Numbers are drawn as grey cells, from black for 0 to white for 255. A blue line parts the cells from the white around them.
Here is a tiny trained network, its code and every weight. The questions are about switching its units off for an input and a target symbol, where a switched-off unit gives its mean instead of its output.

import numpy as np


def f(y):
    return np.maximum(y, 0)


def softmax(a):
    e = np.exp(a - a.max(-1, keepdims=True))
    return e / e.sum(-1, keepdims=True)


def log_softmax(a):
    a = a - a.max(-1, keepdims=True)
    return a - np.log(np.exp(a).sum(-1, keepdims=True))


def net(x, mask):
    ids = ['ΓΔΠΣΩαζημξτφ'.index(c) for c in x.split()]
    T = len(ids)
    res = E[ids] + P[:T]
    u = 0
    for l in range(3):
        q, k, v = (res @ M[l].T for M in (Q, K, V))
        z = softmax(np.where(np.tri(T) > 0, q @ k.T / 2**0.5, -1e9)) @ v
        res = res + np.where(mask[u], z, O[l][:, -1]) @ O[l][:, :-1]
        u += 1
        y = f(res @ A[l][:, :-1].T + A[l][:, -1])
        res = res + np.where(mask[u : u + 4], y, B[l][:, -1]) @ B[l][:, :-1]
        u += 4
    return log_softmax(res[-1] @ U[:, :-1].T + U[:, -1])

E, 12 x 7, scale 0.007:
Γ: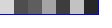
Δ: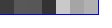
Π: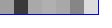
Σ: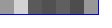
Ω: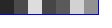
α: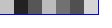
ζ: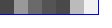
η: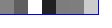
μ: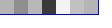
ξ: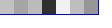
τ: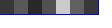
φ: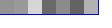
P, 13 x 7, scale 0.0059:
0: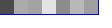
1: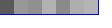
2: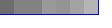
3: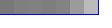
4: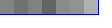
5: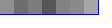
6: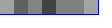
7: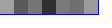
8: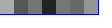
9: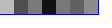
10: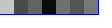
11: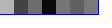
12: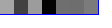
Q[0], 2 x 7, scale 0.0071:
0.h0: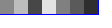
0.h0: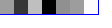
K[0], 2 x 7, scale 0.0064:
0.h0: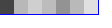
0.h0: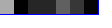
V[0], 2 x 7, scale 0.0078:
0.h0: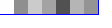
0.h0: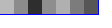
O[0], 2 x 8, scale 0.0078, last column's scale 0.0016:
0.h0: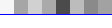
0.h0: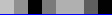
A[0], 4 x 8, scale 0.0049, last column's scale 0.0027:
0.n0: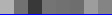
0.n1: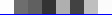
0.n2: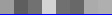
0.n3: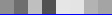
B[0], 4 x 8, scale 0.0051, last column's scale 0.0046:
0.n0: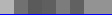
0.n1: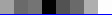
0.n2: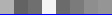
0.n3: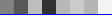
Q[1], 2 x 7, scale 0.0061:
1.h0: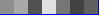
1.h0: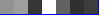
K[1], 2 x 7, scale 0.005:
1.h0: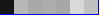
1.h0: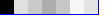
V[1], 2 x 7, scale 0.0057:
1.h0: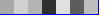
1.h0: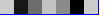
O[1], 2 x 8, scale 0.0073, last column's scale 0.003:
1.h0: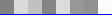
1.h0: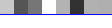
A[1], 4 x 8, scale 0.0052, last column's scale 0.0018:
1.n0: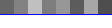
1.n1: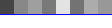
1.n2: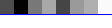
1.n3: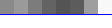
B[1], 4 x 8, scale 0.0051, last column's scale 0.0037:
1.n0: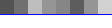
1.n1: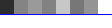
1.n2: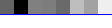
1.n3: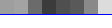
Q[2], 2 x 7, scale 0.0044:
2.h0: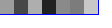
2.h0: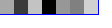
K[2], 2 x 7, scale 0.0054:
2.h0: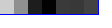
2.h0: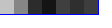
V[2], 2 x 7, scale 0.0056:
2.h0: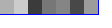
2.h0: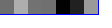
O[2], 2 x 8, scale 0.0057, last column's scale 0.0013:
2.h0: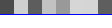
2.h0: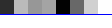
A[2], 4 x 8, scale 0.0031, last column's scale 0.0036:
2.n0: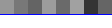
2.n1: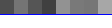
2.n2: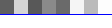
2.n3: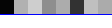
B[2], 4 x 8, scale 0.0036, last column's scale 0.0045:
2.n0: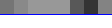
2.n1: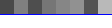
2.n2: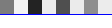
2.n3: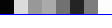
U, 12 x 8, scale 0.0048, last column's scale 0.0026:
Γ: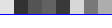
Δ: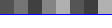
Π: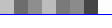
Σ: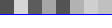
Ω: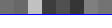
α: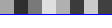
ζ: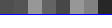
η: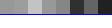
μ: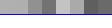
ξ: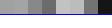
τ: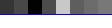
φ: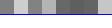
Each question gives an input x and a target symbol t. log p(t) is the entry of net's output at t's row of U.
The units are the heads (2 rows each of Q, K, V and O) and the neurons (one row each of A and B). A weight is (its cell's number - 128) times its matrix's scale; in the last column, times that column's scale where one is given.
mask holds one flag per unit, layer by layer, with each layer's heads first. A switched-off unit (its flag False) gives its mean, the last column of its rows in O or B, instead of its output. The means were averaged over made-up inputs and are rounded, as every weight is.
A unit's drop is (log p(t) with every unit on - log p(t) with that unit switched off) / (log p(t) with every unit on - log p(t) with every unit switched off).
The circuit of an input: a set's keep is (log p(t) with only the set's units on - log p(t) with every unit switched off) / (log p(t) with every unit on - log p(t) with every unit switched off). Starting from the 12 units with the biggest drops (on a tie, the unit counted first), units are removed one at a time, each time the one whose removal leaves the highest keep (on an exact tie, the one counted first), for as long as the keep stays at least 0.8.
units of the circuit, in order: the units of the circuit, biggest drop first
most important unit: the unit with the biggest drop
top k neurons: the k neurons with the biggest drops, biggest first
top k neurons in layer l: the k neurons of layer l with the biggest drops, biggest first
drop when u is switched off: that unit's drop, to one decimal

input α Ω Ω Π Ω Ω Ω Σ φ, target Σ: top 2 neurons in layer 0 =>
[0.n3; 0.n1]
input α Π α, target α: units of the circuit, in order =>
[1.h0; 0.n2]
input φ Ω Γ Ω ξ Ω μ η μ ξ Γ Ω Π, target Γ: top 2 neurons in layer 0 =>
[0.n3; 0.n1]
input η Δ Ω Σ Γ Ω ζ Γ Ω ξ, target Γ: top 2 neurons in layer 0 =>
[0.n3; 0.n1]
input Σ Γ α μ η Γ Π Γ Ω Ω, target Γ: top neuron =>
[2.n3]
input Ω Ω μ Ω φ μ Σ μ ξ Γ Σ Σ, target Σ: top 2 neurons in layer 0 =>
[0.n1; 0.n3]
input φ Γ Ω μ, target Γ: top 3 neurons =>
[0.n3; 2.n3; 0.n1]
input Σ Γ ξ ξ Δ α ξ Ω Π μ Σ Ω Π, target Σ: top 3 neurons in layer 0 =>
[0.n1; 0.n3; 0.n0]
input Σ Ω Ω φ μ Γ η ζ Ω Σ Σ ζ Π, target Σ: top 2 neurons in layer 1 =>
[1.n3; 1.n2]
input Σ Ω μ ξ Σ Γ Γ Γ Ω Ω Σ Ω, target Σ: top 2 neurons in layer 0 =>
[0.n1; 0.n3]
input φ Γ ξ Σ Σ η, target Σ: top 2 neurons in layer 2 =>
[2.n2; 2.n3]
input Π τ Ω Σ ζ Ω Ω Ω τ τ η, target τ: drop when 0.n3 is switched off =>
0.0
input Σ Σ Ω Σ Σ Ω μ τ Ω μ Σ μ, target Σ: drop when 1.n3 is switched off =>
0.2
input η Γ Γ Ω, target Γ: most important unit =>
1.h0
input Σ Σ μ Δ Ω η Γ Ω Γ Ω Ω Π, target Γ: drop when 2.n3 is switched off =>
0.2
